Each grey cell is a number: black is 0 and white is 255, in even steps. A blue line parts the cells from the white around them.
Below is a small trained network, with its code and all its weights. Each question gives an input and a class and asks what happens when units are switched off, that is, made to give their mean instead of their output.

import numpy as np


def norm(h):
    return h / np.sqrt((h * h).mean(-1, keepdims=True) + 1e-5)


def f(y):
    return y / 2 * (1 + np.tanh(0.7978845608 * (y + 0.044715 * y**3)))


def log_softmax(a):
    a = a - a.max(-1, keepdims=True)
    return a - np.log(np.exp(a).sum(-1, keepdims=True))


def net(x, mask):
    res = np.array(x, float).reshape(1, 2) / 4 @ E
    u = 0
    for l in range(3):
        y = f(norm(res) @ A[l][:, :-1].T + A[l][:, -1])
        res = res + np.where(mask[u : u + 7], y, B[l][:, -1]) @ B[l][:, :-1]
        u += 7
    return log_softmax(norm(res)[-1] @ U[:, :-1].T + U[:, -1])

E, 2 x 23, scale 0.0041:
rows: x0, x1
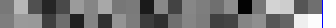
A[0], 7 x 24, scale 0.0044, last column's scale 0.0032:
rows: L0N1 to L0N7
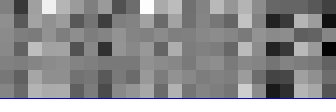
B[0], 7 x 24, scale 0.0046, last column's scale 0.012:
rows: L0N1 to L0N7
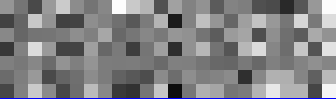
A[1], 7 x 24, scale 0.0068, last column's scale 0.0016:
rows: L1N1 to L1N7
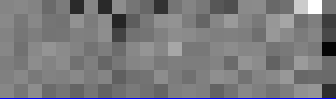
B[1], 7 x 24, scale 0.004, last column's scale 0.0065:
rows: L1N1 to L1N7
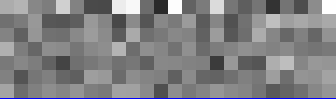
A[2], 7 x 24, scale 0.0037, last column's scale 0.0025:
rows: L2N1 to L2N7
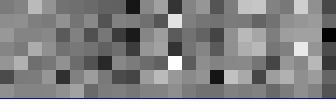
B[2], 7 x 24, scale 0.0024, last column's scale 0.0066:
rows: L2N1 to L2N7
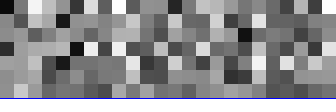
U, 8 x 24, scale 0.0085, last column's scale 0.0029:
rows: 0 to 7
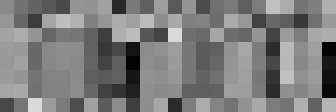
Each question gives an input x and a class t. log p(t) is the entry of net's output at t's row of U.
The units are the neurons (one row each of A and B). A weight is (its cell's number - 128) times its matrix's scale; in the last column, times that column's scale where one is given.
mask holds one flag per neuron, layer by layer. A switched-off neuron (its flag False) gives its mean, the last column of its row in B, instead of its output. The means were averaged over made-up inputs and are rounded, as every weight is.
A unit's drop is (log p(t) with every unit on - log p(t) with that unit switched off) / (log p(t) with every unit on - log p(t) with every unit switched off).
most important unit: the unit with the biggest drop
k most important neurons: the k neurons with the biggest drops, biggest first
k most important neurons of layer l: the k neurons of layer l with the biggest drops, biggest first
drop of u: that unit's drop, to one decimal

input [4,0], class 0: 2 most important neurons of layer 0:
(L0N4 L0N1)
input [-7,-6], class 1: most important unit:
L0N1
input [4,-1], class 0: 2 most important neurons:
(L0N1 L0N4)
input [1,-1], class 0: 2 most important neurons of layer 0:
(L0N1 L0N4)
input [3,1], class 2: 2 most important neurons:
(L0N7 L0N6)
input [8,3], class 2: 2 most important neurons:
(L0N7 L0N6)
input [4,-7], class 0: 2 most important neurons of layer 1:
(L1N1 L1N2)
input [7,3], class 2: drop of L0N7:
0.9
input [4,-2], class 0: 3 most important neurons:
(L0N1 L0N4 L0N2)
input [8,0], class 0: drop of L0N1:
0.3
